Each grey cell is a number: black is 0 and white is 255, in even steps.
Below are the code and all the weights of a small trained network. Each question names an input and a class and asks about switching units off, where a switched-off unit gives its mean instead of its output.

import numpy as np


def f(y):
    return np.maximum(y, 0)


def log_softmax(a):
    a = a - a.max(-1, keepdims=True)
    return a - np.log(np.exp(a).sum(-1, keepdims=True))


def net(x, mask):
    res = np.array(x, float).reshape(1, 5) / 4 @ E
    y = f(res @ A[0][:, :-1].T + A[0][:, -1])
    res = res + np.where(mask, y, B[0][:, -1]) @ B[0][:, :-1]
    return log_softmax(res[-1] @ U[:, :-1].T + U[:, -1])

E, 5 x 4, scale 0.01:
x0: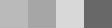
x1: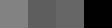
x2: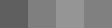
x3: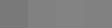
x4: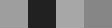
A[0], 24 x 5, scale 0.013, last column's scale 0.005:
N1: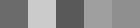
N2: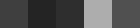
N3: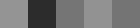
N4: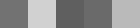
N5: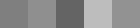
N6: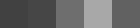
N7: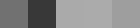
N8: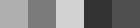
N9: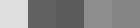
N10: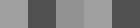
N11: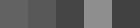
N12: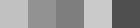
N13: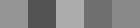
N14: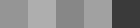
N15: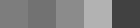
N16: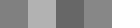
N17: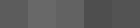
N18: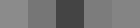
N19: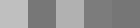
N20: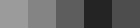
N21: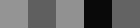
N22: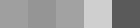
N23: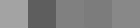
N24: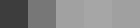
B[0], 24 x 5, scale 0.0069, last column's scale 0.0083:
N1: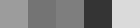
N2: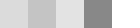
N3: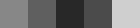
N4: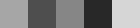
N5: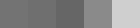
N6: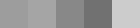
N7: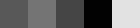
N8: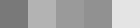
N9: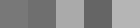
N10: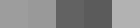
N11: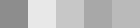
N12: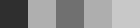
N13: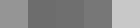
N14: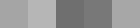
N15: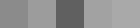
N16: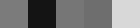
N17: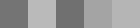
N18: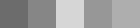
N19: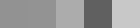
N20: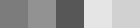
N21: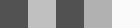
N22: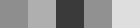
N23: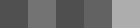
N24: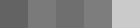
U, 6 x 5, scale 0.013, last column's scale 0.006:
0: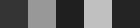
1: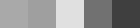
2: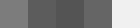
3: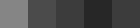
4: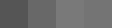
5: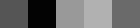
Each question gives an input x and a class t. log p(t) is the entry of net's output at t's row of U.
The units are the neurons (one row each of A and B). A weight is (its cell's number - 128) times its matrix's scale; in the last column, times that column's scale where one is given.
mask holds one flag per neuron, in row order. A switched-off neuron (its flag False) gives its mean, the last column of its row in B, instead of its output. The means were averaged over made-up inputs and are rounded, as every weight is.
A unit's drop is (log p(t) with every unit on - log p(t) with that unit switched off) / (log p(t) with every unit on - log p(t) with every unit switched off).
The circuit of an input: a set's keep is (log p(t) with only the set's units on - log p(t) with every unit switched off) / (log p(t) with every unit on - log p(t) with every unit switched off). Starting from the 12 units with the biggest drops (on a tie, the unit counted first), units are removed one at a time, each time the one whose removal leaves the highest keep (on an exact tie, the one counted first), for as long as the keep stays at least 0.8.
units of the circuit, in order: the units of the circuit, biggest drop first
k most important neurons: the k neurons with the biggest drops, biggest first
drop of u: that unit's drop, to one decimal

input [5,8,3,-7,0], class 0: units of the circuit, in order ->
[N21, N20]
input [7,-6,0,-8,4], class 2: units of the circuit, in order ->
[N2]
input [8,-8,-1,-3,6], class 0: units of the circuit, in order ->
[N12, N22]
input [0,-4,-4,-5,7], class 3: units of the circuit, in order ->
[N7, N3]
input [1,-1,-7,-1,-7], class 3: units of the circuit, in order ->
[N4, N1]
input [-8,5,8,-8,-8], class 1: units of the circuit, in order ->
[N2, N11, N18]
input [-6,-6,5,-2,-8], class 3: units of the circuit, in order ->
[N1, N4]
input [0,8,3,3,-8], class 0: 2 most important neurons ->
[N20, N21]
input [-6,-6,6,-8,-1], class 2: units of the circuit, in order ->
[N21, N1]
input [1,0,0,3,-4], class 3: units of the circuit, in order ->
[N2, N4, N21]
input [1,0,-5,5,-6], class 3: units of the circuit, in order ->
[N4, N1]
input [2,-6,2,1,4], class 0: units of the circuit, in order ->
[N12, N22]
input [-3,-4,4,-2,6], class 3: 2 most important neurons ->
[N7, N3]
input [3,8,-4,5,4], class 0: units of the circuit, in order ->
[N21, N20]
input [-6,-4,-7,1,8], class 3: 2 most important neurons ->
[N3, N7]
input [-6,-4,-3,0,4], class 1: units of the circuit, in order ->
[N2]
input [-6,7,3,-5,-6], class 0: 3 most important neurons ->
[N20, N17, N21]
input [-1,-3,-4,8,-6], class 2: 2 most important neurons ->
[N7, N3]
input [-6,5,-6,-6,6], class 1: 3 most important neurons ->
[N2, N11, N18]
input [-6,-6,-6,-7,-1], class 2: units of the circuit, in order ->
[N21]
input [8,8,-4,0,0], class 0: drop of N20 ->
0.3
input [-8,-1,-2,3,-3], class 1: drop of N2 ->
0.2
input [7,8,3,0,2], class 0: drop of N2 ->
0.1
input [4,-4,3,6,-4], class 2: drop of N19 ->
0.0
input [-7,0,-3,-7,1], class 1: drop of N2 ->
0.3
